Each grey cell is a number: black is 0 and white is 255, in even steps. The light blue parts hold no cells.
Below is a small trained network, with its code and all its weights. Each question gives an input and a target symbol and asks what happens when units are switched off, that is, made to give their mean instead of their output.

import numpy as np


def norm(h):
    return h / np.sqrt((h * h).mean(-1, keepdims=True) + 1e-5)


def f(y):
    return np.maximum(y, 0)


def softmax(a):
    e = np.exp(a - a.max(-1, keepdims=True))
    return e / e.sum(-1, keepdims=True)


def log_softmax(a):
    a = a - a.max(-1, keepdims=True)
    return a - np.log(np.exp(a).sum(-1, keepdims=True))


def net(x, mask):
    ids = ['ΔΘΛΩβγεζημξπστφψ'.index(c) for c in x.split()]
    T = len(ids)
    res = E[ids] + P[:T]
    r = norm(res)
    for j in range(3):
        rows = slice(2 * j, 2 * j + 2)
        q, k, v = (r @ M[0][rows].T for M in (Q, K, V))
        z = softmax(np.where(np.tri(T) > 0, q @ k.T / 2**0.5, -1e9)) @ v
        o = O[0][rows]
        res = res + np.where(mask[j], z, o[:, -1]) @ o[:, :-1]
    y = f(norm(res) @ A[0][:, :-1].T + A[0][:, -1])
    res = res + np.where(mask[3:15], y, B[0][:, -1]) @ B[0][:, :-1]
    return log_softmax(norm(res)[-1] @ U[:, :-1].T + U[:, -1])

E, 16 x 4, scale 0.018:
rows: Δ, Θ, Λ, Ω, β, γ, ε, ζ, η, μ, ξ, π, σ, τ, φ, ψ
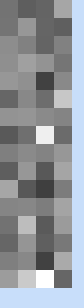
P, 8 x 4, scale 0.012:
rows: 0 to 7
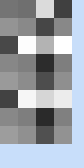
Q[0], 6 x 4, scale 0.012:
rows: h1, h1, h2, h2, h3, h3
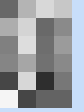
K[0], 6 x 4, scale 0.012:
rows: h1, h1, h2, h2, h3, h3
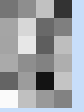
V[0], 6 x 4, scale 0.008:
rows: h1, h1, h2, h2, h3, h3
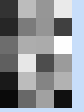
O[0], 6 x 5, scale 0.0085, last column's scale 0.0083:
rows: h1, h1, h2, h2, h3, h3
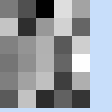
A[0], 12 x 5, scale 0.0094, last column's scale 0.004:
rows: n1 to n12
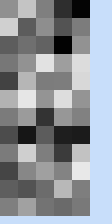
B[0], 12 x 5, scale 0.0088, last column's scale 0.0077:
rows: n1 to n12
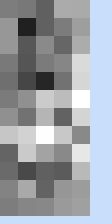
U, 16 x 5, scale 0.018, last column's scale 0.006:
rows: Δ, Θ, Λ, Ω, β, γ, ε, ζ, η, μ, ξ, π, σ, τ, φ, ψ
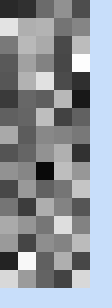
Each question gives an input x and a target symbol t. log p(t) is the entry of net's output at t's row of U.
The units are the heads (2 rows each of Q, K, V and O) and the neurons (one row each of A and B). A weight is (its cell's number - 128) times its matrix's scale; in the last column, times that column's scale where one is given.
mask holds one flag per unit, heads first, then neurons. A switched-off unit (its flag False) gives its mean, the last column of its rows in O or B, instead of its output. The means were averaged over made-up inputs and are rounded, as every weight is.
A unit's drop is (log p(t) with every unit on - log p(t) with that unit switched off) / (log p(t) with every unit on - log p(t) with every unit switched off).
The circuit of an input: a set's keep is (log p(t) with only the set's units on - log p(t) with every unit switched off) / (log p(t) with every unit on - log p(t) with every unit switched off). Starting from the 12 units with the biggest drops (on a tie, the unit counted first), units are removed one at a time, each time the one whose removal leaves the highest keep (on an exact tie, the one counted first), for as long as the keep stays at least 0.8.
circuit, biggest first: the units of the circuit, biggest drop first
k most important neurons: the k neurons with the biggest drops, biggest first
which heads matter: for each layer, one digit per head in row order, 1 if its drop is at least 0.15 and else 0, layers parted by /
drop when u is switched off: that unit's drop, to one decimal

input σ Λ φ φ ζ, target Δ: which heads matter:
101
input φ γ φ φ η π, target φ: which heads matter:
001
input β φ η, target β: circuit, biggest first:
(h1)
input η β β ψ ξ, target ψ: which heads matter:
110
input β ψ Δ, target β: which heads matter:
101
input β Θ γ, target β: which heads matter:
100
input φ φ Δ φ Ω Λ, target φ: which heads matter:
001
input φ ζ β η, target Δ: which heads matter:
111
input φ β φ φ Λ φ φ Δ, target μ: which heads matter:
100
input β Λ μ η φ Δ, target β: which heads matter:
100
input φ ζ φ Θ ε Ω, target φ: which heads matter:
001
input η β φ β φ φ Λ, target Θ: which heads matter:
101
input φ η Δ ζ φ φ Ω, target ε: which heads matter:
111
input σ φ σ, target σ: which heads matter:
100
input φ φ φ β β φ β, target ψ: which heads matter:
101
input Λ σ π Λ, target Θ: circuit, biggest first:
(n8)
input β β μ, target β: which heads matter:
100
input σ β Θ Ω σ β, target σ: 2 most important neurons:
(n7, n9)
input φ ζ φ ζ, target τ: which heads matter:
110
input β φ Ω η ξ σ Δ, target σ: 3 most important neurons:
(n8, n11, n9)
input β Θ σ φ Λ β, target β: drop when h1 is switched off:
0.6
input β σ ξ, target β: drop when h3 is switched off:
-0.1
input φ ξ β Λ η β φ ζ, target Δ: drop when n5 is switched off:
0.0
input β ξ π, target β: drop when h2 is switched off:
0.1
